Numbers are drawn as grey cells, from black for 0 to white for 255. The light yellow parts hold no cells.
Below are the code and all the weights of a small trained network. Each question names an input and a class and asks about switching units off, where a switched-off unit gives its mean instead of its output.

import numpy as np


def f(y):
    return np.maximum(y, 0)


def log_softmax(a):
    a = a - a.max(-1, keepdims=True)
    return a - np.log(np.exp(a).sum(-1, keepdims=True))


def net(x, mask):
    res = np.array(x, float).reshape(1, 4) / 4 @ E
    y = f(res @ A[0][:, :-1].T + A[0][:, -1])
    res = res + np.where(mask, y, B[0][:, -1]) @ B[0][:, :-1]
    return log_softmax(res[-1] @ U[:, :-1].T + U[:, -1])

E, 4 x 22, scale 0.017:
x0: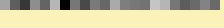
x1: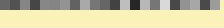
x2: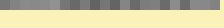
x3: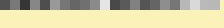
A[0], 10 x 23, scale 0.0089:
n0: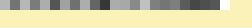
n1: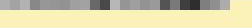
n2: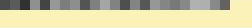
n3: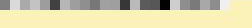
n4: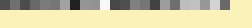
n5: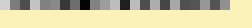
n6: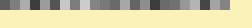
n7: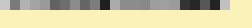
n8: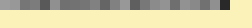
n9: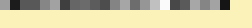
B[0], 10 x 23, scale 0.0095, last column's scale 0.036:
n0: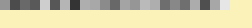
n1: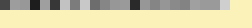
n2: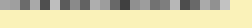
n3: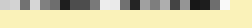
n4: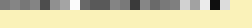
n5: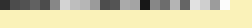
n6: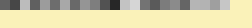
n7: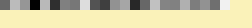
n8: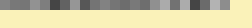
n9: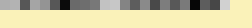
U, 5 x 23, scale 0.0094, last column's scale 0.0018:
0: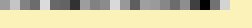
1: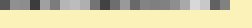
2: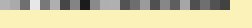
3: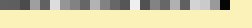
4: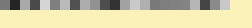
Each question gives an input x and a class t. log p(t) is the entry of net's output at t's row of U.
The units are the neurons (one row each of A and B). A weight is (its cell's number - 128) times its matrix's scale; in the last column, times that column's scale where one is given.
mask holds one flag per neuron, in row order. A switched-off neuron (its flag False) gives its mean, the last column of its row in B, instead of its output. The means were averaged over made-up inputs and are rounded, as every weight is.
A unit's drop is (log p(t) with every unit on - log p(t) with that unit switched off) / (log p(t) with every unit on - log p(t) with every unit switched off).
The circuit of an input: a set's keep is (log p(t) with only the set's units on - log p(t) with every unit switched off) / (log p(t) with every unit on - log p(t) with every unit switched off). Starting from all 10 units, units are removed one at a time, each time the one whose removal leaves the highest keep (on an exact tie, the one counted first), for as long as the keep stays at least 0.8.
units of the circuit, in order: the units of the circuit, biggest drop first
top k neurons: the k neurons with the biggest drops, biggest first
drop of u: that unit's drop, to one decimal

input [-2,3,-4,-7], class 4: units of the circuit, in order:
(n0)
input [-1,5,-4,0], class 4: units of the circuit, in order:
(n3; n7; n5)
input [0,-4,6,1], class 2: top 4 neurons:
(n3; n7; n0; n6)
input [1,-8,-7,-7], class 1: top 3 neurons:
(n5; n9; n1)
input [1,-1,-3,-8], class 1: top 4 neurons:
(n3; n7; n9; n1)
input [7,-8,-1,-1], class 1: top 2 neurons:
(n5; n7)
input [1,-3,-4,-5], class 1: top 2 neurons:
(n9; n5)
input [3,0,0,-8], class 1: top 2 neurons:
(n3; n7)
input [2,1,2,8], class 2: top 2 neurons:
(n5; n7)
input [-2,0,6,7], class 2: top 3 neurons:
(n5; n7; n1)
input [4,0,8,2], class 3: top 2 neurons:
(n3; n7)
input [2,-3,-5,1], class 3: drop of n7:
0.2
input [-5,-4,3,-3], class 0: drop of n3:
0.0
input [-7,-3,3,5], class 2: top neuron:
(n3)
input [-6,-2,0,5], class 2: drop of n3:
0.1
